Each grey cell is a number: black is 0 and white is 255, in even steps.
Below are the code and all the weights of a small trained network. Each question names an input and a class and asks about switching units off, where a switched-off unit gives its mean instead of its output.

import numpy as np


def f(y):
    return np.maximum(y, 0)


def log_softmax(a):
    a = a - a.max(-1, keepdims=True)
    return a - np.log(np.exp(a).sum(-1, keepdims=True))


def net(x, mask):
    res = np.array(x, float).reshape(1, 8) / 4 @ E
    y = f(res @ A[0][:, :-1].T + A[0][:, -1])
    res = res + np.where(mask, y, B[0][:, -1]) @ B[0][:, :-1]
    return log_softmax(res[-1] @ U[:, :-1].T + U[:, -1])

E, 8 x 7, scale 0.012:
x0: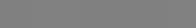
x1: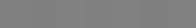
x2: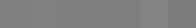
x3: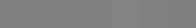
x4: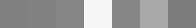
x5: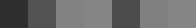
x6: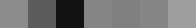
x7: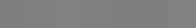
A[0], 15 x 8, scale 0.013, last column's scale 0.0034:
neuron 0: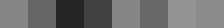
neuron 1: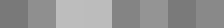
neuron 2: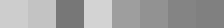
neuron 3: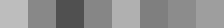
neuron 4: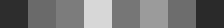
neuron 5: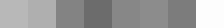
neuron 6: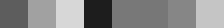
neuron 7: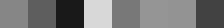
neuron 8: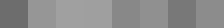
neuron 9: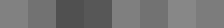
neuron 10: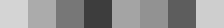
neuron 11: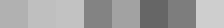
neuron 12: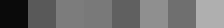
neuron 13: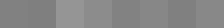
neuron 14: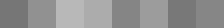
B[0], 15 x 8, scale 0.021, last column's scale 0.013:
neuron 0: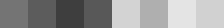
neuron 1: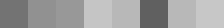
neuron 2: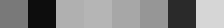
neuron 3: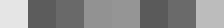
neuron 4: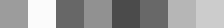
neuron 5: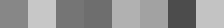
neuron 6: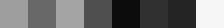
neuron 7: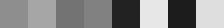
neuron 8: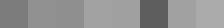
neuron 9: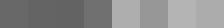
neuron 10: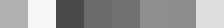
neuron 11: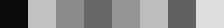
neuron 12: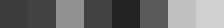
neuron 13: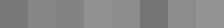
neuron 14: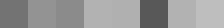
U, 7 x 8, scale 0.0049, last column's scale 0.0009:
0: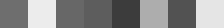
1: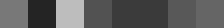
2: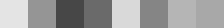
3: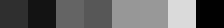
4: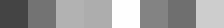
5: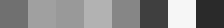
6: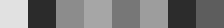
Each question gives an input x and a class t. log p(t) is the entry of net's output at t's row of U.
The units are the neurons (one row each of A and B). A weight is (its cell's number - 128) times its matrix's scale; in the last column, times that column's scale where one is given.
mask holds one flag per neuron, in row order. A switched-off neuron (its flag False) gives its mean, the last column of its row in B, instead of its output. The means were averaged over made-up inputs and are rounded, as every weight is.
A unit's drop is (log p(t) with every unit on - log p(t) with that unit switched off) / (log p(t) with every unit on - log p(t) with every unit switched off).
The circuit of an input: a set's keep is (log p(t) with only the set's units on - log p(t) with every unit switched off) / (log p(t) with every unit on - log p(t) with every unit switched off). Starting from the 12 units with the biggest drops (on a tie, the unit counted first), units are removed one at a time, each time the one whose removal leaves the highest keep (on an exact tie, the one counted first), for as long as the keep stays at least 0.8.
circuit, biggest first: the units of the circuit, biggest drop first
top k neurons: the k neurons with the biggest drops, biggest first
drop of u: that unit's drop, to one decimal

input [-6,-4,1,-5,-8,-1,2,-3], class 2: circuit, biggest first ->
[neuron 0]
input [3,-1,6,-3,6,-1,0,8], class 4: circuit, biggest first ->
[neuron 6; neuron 2]
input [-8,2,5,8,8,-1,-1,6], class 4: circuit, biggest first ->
[neuron 2; neuron 6]
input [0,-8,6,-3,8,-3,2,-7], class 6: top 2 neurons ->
[neuron 2; neuron 7]
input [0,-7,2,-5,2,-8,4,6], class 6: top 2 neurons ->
[neuron 2; neuron 3]
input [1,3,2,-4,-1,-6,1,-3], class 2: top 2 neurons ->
[neuron 7; neuron 6]
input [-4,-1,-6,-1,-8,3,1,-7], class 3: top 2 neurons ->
[neuron 0; neuron 9]
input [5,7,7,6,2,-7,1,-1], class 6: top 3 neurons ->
[neuron 2; neuron 3; neuron 0]
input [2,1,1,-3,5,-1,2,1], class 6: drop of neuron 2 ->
0.2
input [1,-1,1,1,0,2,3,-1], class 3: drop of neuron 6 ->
0.4
